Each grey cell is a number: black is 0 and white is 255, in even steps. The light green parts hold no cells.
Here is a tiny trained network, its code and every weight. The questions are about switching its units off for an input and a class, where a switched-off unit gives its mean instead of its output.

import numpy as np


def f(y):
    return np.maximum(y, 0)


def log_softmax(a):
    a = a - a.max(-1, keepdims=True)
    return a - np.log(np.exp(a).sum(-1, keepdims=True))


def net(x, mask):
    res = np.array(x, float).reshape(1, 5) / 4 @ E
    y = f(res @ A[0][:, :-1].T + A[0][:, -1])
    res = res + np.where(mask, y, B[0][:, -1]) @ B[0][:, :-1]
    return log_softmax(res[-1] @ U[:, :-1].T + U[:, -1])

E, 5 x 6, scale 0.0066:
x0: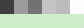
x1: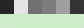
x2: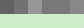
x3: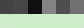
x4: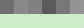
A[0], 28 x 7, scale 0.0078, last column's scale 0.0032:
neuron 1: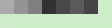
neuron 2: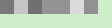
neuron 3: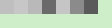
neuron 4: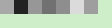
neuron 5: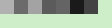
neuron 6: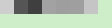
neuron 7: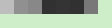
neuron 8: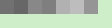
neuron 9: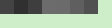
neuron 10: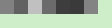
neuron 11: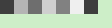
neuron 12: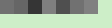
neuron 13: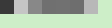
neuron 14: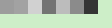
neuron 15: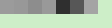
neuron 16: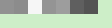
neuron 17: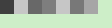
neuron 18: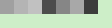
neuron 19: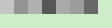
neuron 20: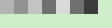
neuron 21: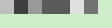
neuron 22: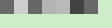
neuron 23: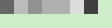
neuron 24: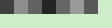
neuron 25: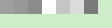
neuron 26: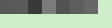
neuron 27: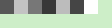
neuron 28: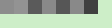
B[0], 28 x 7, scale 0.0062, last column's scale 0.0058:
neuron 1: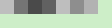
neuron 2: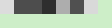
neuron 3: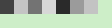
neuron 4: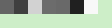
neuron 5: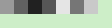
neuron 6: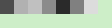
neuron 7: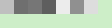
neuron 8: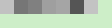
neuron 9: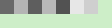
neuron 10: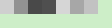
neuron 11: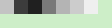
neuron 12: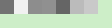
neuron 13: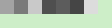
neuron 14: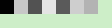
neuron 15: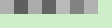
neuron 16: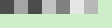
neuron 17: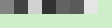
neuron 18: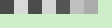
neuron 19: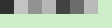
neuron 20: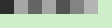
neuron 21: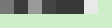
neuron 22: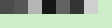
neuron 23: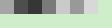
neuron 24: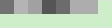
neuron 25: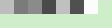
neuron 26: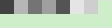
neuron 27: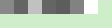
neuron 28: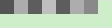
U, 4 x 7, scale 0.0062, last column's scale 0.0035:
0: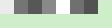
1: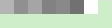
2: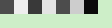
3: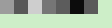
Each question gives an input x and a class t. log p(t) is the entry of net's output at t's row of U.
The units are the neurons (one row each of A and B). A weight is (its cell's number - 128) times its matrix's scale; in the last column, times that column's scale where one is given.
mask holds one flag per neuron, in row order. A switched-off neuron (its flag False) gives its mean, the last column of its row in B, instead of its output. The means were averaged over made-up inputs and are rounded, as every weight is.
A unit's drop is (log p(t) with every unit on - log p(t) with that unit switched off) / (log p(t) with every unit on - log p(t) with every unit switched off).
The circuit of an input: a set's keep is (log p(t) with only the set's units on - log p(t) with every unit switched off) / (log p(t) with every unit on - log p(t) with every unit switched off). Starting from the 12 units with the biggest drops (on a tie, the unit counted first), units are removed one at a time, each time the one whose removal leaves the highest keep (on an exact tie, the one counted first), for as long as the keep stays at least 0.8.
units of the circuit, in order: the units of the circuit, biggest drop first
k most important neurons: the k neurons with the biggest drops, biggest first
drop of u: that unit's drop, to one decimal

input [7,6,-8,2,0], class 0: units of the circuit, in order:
(neuron 11; neuron 2)
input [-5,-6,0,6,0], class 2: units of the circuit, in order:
(neuron 9; neuron 26)
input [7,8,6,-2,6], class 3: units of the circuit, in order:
(neuron 17)
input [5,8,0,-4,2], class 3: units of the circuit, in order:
(neuron 17; neuron 22)
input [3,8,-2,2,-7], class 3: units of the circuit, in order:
(neuron 22; neuron 17)
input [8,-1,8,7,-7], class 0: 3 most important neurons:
(neuron 11; neuron 25; neuron 2)
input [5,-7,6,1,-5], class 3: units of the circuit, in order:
(neuron 4; neuron 21)
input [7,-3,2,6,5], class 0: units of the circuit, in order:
(neuron 11; neuron 2)
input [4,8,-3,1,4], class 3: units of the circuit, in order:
(neuron 17; neuron 22)
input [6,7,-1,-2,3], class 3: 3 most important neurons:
(neuron 17; neuron 22; neuron 13)
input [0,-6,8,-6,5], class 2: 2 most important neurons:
(neuron 18; neuron 14)
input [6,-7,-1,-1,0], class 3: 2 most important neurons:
(neuron 4; neuron 21)
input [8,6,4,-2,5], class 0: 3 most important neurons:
(neuron 11; neuron 23; neuron 2)
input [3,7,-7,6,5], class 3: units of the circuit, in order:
(neuron 17)
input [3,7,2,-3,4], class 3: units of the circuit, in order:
(neuron 17; neuron 22)
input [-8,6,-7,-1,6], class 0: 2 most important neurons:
(neuron 7; neuron 5)
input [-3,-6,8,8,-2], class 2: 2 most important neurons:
(neuron 9; neuron 26)
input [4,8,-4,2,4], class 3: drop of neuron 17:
0.2
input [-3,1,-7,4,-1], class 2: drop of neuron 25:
0.3
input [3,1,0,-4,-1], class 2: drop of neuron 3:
0.5
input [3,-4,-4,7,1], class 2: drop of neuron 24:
0.0
